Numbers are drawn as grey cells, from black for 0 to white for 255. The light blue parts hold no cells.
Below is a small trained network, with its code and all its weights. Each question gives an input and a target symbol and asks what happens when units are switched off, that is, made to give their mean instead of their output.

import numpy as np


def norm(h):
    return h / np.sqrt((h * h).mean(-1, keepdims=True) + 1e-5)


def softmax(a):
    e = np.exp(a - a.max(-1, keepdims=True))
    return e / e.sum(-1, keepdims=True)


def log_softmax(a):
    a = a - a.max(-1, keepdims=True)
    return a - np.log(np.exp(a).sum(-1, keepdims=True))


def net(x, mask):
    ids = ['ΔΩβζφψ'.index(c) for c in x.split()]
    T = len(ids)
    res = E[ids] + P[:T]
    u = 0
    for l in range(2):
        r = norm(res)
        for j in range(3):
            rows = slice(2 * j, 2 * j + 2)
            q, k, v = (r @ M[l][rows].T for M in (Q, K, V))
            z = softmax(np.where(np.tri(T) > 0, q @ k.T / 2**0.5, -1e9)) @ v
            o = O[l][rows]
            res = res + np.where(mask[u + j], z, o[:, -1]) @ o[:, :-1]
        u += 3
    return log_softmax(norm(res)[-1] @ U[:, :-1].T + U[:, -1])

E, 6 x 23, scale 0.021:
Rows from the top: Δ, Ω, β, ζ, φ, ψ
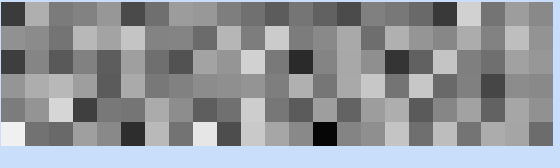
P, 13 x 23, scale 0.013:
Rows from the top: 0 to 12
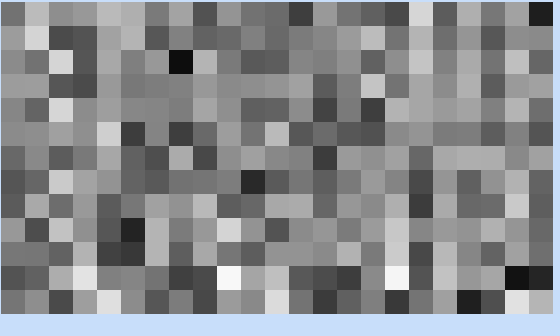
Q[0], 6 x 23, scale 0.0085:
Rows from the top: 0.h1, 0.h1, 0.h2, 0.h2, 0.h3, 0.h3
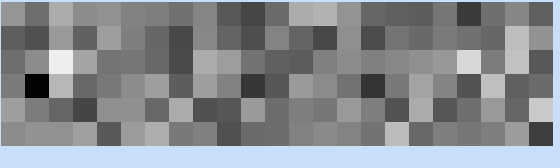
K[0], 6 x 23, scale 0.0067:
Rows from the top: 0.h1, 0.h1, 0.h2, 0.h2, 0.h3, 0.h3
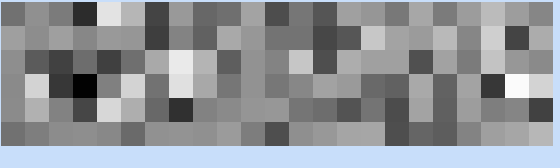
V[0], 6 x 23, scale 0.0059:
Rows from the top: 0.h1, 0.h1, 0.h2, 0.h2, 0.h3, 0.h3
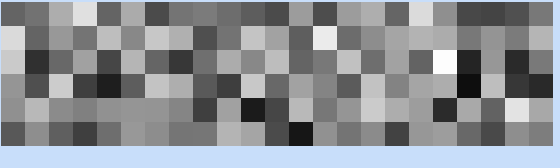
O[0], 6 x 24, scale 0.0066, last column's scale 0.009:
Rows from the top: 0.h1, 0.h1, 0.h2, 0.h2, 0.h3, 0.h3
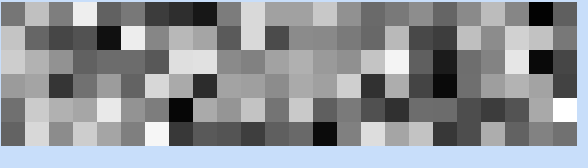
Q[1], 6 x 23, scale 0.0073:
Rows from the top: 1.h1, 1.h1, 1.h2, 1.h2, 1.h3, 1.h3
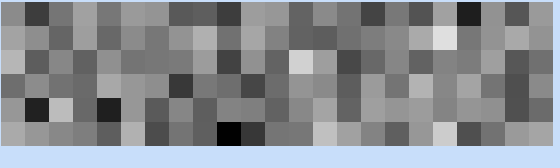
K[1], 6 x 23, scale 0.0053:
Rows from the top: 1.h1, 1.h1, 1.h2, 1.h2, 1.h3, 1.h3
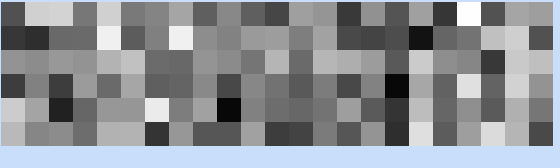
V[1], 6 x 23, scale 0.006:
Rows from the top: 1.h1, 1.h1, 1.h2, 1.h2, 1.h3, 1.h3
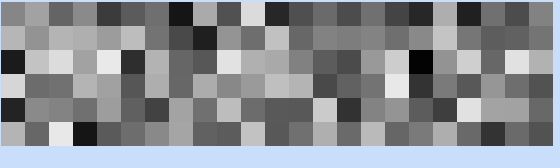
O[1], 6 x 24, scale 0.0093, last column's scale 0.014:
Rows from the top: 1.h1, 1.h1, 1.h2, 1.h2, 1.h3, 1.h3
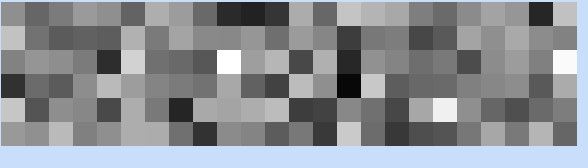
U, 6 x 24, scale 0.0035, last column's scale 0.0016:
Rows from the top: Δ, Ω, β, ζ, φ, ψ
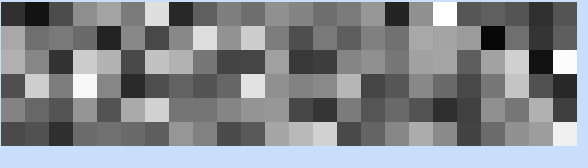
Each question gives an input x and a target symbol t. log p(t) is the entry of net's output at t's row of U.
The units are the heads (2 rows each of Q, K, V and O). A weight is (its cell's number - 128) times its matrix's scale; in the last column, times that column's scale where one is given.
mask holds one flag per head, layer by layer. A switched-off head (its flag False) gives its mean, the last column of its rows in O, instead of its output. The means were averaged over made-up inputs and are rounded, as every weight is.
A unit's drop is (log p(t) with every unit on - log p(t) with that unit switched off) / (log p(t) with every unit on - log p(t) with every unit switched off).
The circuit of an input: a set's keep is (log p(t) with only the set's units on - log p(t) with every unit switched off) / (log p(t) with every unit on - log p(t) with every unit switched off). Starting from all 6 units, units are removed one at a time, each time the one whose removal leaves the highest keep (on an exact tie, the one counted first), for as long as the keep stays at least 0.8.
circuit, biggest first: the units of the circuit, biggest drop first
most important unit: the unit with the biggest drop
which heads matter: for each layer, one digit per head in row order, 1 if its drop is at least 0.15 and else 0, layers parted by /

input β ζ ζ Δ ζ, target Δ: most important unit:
0.h2
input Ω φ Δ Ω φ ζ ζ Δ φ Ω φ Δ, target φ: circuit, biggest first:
[1.h3; 0.h1]
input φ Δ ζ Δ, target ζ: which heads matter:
100 / 010
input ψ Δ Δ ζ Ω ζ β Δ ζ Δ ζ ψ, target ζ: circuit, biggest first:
[0.h1; 1.h3]
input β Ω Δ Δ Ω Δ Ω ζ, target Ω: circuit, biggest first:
[1.h2; 0.h2]
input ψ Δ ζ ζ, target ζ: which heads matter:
100 / 000
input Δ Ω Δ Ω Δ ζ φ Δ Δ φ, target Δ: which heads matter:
110 / 000
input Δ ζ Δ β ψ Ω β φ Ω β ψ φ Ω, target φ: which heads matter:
100 / 001
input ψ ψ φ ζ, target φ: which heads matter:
110 / 001
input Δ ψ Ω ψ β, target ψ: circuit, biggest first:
[0.h3; 1.h3; 0.h1]
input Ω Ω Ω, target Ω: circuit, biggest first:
[0.h2; 1.h1]
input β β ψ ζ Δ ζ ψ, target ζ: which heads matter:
110 / 100
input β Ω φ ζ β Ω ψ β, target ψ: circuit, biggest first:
[0.h3; 1.h3]
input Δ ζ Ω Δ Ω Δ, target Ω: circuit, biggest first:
[1.h2; 0.h2]
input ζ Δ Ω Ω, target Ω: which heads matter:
010 / 010
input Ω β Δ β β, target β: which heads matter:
011 / 000
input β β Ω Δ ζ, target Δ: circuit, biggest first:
[0.h2]
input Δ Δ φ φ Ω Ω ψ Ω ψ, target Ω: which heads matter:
001 / 100
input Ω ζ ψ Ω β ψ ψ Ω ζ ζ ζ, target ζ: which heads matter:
101 / 000
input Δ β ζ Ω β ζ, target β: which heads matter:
011 / 100
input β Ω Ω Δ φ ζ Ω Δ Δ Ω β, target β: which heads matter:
011 / 100
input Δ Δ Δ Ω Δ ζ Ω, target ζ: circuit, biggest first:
[0.h1]
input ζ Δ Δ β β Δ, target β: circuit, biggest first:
[0.h3; 1.h1]
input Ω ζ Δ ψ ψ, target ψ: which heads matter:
011 / 011
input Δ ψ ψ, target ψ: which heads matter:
001 / 011
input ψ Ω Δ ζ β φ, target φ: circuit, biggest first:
[1.h3; 1.h1]
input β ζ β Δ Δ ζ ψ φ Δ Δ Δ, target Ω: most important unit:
1.h3
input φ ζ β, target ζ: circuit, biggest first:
[0.h1; 1.h2]
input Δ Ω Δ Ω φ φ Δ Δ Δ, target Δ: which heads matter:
010 / 000
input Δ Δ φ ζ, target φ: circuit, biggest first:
[0.h2; 1.h1; 1.h3]
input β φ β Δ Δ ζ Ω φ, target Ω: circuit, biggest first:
[0.h2; 1.h2]
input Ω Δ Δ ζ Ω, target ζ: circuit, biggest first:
[0.h1; 0.h3]
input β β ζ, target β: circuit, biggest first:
[1.h2; 0.h3]
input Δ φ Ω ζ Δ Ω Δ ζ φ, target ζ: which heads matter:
111 / 010
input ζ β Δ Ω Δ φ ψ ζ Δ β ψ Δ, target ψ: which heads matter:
001 / 001
